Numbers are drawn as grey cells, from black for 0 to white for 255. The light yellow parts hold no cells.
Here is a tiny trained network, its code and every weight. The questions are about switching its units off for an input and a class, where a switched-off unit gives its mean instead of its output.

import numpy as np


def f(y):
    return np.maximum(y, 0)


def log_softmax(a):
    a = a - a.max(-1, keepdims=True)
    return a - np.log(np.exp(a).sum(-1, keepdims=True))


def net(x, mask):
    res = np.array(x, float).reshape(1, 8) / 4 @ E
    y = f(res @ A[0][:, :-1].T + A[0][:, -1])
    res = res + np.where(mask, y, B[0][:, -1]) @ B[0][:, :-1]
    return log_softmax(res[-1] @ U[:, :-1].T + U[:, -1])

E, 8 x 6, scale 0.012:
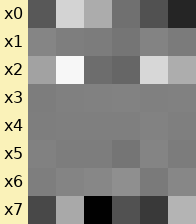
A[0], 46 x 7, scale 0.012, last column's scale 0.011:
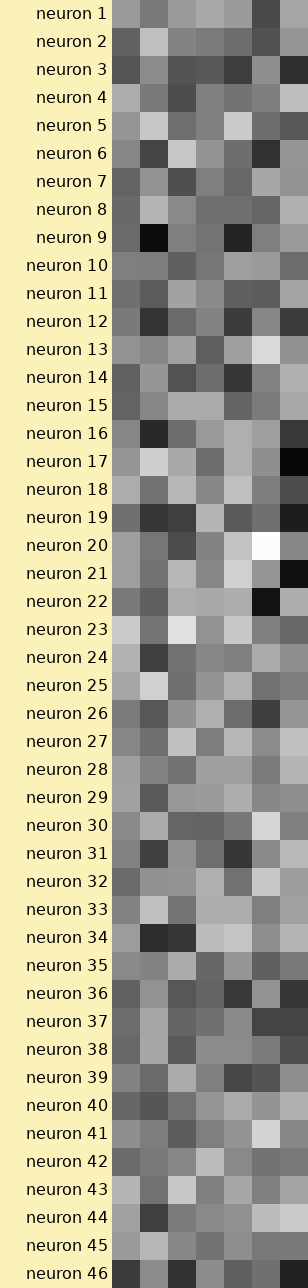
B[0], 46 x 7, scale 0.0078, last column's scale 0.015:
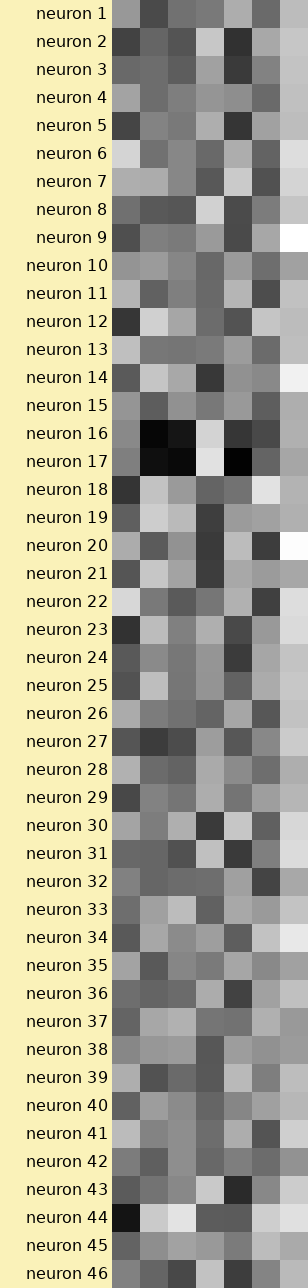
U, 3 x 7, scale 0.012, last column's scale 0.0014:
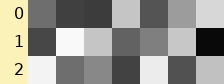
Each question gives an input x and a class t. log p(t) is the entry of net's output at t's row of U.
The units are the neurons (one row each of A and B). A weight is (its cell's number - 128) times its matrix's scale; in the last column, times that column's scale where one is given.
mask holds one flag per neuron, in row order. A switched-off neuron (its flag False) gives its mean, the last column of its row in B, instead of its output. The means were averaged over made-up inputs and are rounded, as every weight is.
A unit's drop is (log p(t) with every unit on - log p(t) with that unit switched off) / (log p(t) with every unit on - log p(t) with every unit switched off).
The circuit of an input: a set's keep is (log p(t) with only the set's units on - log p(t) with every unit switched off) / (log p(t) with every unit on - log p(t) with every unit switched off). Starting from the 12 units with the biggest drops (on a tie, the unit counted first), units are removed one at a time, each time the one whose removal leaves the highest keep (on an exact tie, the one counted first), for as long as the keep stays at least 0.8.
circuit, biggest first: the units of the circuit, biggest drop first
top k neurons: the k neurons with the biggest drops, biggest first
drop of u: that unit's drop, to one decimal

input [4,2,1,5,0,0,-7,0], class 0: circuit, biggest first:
[neuron 44]
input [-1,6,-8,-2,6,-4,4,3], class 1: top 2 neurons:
[neuron 19; neuron 12]
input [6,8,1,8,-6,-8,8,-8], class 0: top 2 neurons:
[neuron 23; neuron 43]
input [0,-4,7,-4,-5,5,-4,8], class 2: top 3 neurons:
[neuron 20; neuron 30; neuron 44]
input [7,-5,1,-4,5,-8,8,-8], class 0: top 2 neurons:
[neuron 23; neuron 43]
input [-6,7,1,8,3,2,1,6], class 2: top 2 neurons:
[neuron 20; neuron 41]
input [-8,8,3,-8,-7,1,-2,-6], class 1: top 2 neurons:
[neuron 44; neuron 21]
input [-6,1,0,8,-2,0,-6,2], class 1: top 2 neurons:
[neuron 44; neuron 34]
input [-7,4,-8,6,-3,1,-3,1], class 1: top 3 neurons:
[neuron 44; neuron 19; neuron 12]
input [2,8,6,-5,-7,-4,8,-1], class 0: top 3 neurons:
[neuron 17; neuron 44; neuron 14]
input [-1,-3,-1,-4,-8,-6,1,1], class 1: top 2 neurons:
[neuron 16; neuron 17]
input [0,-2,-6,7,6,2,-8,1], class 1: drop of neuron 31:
-0.1
